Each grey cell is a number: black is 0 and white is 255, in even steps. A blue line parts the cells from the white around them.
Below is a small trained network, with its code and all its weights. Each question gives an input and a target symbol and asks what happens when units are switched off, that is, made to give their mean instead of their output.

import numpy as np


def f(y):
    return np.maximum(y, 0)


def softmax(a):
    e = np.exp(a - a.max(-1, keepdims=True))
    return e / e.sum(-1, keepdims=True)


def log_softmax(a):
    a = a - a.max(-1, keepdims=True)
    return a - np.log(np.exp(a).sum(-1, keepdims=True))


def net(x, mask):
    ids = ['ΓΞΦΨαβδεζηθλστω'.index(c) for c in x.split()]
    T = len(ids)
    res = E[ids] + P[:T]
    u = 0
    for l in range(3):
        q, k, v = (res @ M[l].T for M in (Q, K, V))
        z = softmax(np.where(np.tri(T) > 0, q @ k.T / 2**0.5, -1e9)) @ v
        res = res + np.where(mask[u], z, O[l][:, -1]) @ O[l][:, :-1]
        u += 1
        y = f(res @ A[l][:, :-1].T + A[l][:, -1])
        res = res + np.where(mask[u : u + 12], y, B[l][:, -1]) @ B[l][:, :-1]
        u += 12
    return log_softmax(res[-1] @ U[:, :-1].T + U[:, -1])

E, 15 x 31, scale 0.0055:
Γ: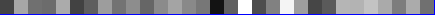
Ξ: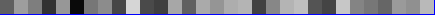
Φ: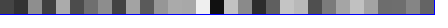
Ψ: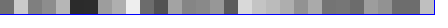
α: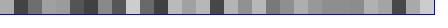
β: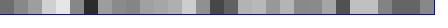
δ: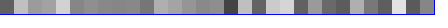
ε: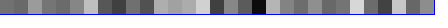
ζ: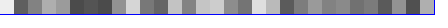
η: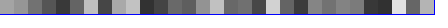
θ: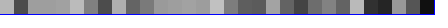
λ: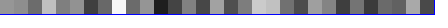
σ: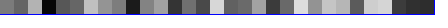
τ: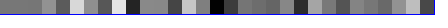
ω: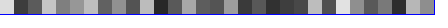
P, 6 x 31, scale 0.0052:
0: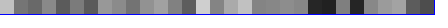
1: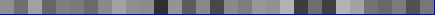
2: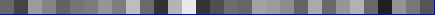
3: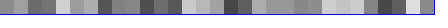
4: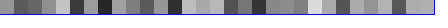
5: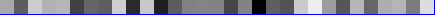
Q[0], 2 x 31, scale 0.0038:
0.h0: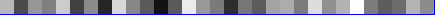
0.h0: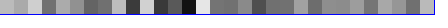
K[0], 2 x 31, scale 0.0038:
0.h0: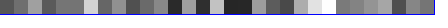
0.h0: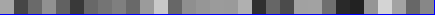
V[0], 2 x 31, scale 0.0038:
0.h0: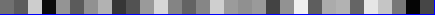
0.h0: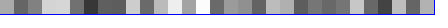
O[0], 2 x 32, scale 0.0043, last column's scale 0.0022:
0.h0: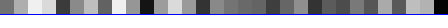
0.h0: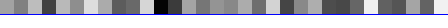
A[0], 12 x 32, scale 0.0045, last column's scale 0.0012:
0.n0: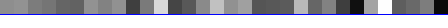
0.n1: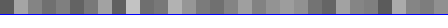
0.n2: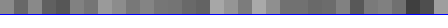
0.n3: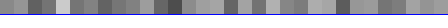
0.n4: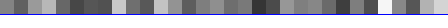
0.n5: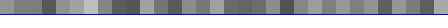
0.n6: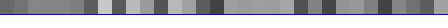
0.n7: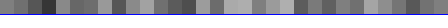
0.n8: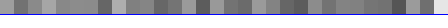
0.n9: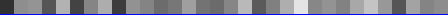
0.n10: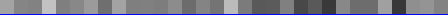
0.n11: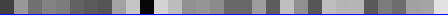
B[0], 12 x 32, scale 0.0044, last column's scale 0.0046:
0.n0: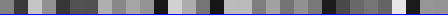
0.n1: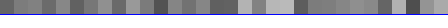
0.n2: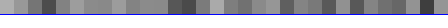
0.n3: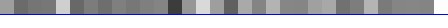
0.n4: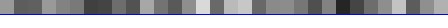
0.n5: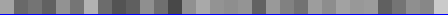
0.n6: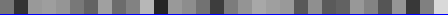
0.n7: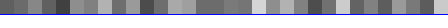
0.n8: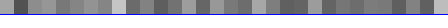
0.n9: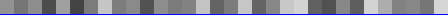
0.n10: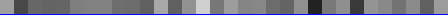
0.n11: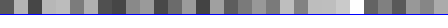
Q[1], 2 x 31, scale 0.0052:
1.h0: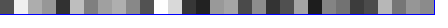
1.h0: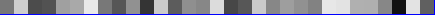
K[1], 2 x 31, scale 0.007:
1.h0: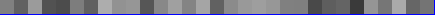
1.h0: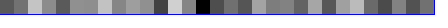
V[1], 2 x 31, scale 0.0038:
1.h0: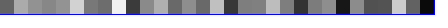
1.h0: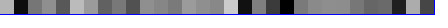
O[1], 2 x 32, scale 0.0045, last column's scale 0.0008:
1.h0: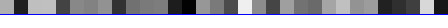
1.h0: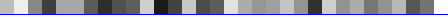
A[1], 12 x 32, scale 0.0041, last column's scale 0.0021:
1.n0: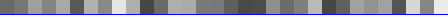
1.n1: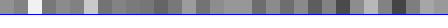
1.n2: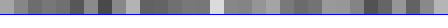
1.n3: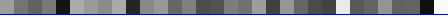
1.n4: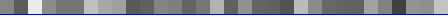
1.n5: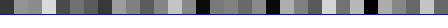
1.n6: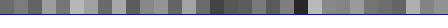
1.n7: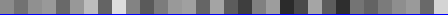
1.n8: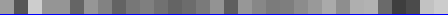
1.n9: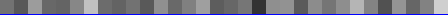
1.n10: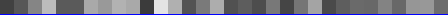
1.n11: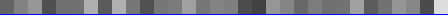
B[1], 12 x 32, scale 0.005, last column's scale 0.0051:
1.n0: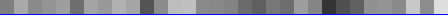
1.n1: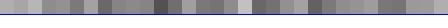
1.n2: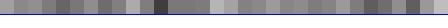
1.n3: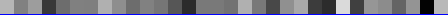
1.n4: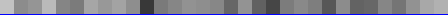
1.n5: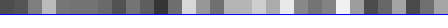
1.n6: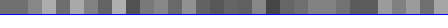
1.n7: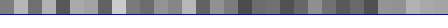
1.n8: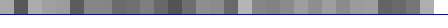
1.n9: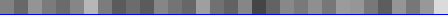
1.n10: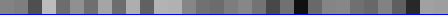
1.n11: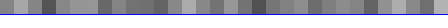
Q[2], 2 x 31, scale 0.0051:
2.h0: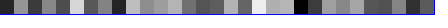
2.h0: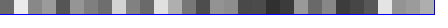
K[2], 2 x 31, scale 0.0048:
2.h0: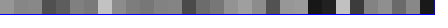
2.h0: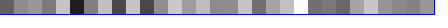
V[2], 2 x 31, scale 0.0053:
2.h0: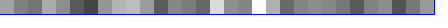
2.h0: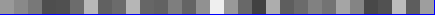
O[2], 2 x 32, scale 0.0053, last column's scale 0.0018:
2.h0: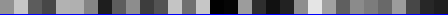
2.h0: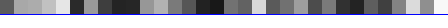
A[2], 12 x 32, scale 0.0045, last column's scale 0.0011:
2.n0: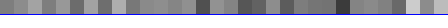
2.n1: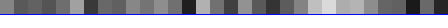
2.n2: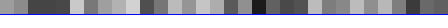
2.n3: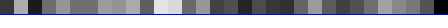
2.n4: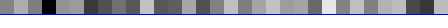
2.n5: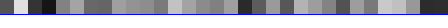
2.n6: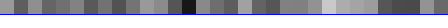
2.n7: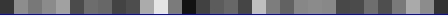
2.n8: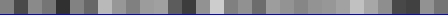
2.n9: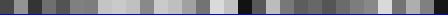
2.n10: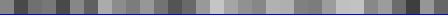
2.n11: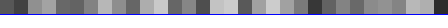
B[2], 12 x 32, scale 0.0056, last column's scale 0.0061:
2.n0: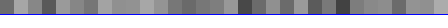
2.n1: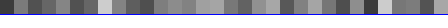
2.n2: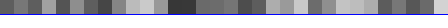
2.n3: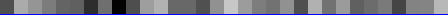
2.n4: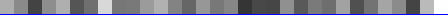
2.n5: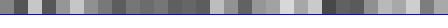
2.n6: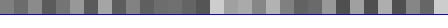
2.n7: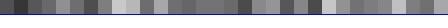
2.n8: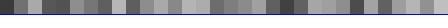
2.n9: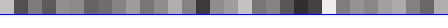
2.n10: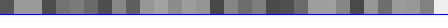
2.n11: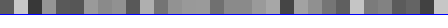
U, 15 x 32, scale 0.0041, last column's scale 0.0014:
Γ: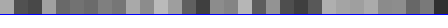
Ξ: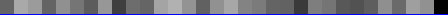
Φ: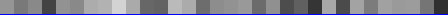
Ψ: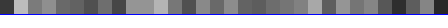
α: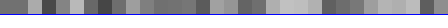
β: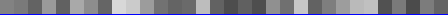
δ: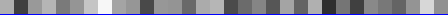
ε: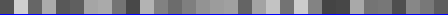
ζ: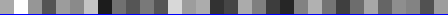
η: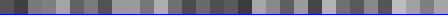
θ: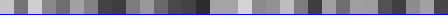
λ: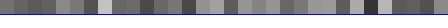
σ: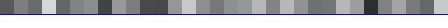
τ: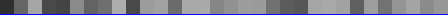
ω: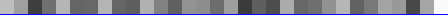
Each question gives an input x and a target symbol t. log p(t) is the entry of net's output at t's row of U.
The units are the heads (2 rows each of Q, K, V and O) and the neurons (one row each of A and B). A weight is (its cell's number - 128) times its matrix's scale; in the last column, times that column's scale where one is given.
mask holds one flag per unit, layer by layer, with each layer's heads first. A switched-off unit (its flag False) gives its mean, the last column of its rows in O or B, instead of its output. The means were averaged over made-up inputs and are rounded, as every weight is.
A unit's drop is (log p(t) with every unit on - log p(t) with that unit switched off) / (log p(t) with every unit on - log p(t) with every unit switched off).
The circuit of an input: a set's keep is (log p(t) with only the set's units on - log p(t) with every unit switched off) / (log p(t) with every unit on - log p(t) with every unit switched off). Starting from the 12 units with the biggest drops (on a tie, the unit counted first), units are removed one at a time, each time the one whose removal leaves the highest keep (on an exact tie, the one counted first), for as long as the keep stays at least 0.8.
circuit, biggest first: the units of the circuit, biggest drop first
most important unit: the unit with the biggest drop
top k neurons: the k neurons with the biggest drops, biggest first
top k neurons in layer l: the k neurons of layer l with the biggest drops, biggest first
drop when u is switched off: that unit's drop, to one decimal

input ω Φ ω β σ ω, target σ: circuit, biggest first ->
(0.h0, 1.n5)
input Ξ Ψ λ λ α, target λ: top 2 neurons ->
(2.n1, 2.n6)
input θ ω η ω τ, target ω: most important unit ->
1.h0
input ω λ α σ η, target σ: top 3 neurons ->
(1.n5, 0.n11, 0.n4)
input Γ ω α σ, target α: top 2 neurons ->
(0.n6, 2.n5)
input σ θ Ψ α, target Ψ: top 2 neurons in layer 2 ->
(2.n3, 2.n2)
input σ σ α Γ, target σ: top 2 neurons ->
(1.n5, 0.n11)
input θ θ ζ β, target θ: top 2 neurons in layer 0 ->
(0.n9, 0.n3)
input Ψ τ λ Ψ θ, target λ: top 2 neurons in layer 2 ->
(2.n1, 2.n6)
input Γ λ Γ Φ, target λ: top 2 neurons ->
(0.n9, 2.n1)
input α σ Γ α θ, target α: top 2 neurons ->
(0.n11, 2.n5)
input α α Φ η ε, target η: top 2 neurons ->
(2.n7, 1.n2)
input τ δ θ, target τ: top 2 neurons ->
(2.n8, 2.n10)
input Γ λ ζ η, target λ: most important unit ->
0.h0
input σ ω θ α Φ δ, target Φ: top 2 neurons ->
(2.n9, 1.n0)
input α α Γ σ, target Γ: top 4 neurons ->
(2.n9, 0.n6, 1.n10, 2.n2)
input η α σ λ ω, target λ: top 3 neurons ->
(0.n11, 2.n1, 0.n10)
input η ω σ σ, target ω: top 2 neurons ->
(2.n4, 0.n11)
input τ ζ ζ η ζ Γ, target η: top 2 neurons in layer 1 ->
(1.n2, 1.n9)
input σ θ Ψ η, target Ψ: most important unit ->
0.h0
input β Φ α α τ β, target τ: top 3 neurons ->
(2.n8, 2.n10, 1.n6)
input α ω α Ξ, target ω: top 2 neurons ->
(2.n4, 0.n9)
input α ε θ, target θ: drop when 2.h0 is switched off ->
0.3
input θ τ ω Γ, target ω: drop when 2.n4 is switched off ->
0.5
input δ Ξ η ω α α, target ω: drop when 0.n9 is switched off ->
0.1
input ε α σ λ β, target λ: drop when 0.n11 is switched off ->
0.2
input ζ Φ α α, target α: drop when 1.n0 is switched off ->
0.1
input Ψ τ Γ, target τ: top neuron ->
(2.n8)
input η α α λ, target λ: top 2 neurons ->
(2.n1, 2.n6)
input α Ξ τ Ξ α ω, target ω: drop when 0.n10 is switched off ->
0.0
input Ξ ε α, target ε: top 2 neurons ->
(2.n11, 1.n9)
